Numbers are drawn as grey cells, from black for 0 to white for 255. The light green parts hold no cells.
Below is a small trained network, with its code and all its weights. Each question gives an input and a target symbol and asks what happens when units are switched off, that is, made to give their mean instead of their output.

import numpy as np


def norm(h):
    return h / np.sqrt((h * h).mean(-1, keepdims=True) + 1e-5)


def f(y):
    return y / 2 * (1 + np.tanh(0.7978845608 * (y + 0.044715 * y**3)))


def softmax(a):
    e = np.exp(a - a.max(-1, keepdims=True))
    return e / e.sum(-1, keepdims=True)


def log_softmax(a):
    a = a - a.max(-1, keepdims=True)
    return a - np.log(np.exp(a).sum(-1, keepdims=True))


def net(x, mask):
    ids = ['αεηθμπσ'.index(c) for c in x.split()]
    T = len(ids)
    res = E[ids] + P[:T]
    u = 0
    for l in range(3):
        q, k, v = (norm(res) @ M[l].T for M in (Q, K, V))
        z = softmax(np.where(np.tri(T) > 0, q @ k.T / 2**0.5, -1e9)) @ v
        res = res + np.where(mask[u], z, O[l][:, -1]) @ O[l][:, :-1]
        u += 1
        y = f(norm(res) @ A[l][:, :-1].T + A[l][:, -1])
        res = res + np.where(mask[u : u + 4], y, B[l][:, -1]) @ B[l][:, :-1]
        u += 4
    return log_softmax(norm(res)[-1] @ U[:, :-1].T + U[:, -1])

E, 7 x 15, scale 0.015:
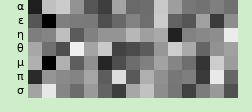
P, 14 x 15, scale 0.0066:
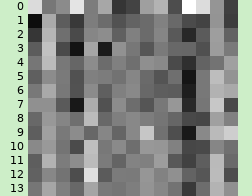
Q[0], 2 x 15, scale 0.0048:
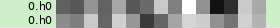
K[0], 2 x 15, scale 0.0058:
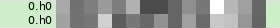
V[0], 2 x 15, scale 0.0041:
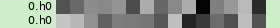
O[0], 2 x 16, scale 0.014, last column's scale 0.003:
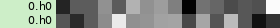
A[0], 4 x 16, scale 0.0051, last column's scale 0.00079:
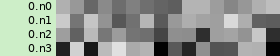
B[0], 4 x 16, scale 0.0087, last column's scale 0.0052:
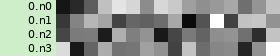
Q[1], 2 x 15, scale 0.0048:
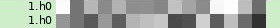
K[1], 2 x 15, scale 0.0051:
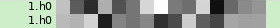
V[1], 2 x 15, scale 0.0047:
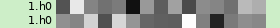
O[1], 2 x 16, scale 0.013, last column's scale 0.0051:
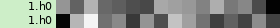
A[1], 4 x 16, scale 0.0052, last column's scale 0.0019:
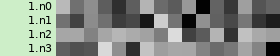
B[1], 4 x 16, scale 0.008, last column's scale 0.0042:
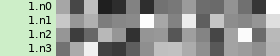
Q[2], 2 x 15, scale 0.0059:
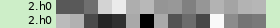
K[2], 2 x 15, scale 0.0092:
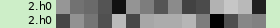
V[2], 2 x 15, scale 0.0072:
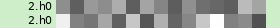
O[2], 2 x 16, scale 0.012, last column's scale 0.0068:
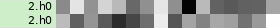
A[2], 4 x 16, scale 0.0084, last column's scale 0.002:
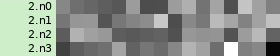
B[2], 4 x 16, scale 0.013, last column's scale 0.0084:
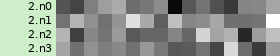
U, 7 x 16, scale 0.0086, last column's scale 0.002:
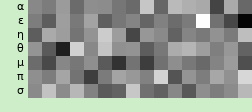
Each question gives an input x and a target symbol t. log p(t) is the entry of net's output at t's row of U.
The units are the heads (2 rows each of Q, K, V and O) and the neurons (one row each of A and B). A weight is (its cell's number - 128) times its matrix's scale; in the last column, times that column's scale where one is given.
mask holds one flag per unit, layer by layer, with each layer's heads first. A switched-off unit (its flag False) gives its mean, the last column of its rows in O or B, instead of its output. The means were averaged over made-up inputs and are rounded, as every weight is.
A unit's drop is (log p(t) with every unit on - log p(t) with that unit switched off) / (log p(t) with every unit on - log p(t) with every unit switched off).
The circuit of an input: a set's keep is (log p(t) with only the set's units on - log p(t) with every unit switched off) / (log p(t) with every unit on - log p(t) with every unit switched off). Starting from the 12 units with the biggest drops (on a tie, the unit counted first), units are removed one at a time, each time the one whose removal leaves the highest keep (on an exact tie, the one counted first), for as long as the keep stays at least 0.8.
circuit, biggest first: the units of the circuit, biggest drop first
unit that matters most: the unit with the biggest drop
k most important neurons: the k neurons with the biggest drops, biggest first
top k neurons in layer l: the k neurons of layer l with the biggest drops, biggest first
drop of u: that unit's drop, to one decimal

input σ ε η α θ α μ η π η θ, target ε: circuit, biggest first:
[1.h0 0.h0 2.n3]
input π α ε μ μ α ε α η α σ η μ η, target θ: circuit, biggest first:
[0.h0 1.h0]
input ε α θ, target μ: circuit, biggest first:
[0.h0 2.n0]
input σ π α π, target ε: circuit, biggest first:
[0.h0 2.n3]
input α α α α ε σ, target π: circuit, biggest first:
[1.h0 1.n1]
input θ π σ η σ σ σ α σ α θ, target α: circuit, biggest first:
[1.h0]
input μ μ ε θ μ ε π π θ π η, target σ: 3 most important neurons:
[0.n3 0.n0 1.n1]
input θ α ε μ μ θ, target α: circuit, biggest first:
[1.h0 2.n2]
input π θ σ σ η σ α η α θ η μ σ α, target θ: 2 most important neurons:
[0.n3 0.n1]
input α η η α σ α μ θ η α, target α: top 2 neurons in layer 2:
[2.n2 2.n1]
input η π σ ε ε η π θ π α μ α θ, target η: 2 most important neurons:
[0.n1 0.n2]
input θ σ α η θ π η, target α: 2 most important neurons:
[2.n2 0.n1]
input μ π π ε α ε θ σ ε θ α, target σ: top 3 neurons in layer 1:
[1.n0 1.n1 1.n2]
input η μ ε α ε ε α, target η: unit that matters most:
2.h0
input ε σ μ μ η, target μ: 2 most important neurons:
[1.n0 2.n0]
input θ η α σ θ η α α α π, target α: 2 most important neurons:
[2.n2 0.n2]
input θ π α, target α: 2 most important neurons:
[2.n2 0.n0]
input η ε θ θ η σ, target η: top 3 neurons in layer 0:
[0.n2 0.n0 0.n1]
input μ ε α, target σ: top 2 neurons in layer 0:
[0.n3 0.n0]
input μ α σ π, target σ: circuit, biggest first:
[2.h0]
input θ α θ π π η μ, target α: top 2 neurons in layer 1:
[1.n2 1.n0]
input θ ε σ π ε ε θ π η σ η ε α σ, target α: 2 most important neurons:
[2.n2 0.n1]
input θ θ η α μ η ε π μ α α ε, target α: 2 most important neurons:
[0.n1 0.n0]
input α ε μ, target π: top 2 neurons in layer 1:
[1.n1 1.n0]
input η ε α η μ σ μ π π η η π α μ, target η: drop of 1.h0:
0.1
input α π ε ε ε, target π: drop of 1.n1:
0.2
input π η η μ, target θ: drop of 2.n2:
0.0
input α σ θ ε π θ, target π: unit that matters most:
1.h0
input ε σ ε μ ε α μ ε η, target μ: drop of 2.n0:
0.1
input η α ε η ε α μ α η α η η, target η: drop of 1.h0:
0.1
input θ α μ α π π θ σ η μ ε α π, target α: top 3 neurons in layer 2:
[2.n2 2.n1 2.n0]
